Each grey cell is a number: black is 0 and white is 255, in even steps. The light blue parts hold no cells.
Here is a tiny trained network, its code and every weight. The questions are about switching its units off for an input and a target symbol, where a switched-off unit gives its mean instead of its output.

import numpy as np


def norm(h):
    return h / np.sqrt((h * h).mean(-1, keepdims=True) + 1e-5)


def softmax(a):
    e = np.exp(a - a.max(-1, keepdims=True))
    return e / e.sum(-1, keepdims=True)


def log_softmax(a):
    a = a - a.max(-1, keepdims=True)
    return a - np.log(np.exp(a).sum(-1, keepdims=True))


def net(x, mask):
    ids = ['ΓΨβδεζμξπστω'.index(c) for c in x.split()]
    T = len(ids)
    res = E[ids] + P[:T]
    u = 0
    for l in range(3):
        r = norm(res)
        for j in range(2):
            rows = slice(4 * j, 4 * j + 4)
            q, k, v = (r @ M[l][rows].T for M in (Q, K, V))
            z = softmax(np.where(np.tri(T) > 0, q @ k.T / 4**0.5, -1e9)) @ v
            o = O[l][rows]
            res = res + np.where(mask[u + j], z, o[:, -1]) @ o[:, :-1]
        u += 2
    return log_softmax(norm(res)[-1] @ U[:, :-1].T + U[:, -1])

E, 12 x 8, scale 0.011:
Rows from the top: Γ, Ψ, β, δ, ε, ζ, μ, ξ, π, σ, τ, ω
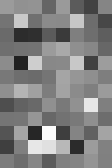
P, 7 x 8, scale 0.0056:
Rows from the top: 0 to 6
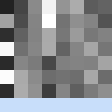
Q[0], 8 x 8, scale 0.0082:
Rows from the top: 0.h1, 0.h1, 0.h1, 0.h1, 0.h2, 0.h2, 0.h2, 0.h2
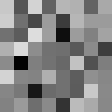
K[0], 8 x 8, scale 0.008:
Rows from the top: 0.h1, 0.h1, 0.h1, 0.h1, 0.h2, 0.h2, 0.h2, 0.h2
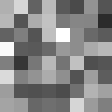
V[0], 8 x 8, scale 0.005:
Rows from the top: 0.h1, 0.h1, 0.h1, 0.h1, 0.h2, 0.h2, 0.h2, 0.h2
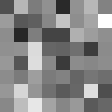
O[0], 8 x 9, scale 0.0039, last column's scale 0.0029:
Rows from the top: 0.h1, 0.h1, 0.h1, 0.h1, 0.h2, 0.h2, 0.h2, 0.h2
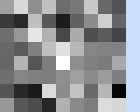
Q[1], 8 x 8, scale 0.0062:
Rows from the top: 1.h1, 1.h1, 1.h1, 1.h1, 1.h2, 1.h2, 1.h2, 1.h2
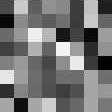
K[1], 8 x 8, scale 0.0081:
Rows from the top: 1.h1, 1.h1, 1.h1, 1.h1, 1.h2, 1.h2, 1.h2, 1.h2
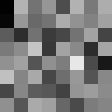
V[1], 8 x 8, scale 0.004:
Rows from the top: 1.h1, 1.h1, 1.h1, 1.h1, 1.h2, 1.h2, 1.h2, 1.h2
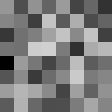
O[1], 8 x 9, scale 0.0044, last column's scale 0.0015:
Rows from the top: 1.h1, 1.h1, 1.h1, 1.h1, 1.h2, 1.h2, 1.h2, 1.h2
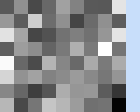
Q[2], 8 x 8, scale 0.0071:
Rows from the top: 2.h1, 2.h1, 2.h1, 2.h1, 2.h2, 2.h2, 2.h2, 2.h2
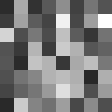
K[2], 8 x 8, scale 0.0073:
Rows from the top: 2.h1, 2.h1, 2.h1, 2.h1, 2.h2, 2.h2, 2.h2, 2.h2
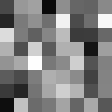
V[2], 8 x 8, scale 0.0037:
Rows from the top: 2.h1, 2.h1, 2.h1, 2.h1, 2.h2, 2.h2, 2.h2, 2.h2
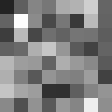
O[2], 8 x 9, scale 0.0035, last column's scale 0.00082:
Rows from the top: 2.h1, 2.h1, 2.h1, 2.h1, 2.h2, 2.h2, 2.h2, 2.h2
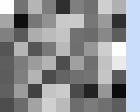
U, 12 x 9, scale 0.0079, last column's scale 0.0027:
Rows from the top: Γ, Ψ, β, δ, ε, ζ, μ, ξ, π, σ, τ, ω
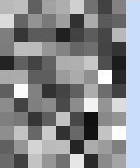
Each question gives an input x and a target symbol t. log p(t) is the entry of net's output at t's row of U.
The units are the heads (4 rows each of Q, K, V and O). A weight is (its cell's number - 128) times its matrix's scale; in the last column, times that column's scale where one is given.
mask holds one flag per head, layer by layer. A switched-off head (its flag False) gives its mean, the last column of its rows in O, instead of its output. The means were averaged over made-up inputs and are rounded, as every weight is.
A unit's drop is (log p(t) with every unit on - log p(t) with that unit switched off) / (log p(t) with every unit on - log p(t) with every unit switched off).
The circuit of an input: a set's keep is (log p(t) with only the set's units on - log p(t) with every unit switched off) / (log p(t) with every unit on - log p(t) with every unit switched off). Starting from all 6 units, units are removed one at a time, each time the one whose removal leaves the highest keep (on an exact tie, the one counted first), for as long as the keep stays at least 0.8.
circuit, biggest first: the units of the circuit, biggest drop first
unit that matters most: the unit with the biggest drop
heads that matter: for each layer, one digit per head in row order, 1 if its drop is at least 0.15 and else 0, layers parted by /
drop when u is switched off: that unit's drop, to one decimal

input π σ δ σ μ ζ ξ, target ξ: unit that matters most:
2.h1
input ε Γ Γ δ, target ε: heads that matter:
00 / 01 / 00
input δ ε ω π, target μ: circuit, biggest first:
(1.h2 0.h1 0.h2)
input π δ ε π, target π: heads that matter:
00 / 00 / 01
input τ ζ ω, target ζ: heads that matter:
00 / 10 / 10
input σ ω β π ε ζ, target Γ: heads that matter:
11 / 00 / 00
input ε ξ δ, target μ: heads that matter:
00 / 00 / 00
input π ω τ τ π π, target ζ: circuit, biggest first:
(0.h2 1.h1)
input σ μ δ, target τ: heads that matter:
11 / 10 / 00
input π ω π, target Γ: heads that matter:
10 / 10 / 10
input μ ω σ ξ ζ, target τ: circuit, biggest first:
(0.h2 2.h2 0.h1 1.h2)
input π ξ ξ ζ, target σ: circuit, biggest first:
(0.h1 2.h2)
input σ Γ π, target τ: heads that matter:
10 / 10 / 01
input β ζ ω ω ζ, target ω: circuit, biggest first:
(2.h1 0.h1)
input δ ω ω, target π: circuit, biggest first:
(2.h2 1.h1)
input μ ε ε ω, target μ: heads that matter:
10 / 01 / 10
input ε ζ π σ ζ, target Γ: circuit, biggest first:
(0.h1 1.h2)
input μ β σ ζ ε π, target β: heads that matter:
11 / 00 / 00
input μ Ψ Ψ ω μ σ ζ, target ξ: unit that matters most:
0.h2
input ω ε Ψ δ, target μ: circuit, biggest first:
(1.h2 2.h1)
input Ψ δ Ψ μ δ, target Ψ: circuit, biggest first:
(1.h2 1.h1)
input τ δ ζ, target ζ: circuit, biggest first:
(1.h1)
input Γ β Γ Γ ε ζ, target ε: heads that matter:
01 / 10 / 00
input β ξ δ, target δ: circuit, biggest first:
(0.h2 0.h1)
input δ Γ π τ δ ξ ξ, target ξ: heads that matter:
01 / 00 / 10
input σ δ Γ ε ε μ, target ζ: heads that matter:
01 / 00 / 00
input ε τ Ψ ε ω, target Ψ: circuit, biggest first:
(1.h2 1.h1 0.h2)
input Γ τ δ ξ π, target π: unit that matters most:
2.h2
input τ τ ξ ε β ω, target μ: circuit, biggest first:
(1.h2 0.h1 2.h1)
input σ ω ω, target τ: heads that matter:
00 / 10 / 01
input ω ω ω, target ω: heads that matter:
11 / 10 / 11
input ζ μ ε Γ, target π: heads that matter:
00 / 00 / 00
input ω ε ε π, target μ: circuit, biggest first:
(1.h2 2.h1)
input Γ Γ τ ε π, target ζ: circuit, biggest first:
(1.h1 1.h2 2.h1)
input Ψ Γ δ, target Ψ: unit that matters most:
1.h1
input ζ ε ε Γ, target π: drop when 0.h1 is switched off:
0.1
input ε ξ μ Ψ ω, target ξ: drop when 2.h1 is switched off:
0.2
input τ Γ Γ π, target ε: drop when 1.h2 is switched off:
0.1
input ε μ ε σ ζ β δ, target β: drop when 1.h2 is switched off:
0.1
